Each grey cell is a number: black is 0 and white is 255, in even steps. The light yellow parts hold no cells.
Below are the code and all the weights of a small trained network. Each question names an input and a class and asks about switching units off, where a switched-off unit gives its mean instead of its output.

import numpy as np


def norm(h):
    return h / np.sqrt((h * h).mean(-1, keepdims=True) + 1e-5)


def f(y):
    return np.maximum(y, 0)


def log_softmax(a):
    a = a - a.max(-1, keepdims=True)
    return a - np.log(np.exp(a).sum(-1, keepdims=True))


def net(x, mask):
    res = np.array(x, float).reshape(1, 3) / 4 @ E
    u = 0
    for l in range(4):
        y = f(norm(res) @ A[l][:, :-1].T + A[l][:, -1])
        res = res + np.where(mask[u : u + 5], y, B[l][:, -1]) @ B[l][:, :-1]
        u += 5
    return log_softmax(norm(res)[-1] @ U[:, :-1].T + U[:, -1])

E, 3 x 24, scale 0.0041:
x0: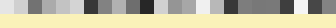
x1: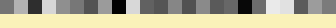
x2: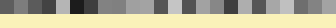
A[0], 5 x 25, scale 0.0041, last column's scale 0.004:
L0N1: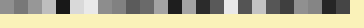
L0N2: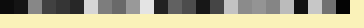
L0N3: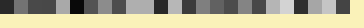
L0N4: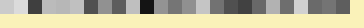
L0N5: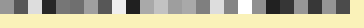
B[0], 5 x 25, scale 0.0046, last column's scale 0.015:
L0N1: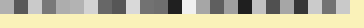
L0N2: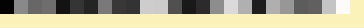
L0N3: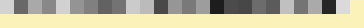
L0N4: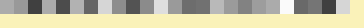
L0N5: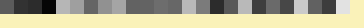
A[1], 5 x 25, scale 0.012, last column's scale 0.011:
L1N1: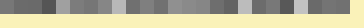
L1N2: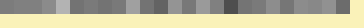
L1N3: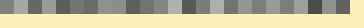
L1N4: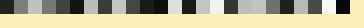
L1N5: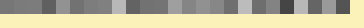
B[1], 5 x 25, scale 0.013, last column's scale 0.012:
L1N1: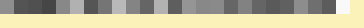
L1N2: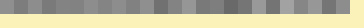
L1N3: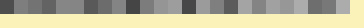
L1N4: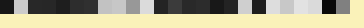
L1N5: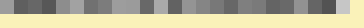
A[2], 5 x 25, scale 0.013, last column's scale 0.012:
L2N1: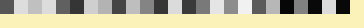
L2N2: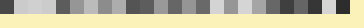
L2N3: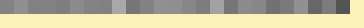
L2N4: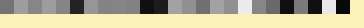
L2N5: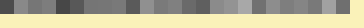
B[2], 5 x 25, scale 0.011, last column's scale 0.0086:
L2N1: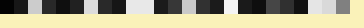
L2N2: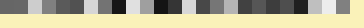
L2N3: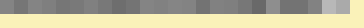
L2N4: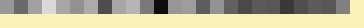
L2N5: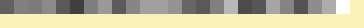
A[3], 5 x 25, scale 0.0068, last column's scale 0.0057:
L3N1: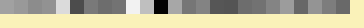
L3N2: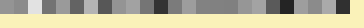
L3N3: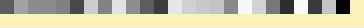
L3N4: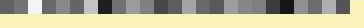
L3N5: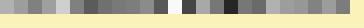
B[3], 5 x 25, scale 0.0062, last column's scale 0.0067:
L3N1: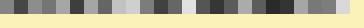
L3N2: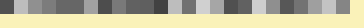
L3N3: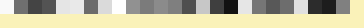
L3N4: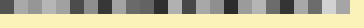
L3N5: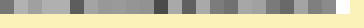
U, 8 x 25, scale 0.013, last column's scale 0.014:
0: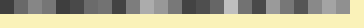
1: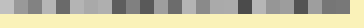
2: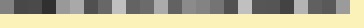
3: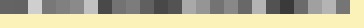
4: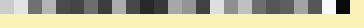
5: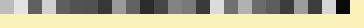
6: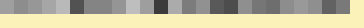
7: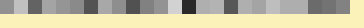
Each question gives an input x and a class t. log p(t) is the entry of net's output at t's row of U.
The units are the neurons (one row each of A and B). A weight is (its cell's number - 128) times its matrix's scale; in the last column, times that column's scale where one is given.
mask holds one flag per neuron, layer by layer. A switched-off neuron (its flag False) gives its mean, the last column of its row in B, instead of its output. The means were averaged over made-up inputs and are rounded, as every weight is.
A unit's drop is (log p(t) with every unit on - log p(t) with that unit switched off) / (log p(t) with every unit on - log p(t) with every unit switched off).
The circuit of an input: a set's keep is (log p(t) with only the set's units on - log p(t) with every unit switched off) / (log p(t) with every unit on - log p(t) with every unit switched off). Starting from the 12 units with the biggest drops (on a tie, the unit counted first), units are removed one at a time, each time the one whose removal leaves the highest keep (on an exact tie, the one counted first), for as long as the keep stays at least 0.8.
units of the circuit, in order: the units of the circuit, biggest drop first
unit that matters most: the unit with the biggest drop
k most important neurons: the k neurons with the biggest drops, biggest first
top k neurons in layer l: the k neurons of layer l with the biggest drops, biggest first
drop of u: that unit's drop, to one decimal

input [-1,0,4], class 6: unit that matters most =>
L0N3
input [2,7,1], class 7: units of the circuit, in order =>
L0N4, L0N5
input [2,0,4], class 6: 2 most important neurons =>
L0N5, L0N2
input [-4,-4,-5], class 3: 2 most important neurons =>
L0N1, L1N1
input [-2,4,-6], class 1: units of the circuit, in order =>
L0N1, L0N5
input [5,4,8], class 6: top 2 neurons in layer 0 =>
L0N2, L0N3
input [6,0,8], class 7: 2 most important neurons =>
L0N5, L0N1
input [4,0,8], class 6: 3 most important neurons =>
L0N5, L0N2, L0N3
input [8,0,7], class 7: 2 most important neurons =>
L0N4, L0N5
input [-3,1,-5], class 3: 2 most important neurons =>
L0N1, L0N4
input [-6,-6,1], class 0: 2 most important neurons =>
L0N2, L2N5
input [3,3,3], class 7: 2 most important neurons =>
L0N4, L0N1
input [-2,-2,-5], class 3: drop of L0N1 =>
0.9
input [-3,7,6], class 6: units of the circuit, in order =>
L0N3
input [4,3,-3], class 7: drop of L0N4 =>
0.5
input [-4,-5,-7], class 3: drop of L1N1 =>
0.1
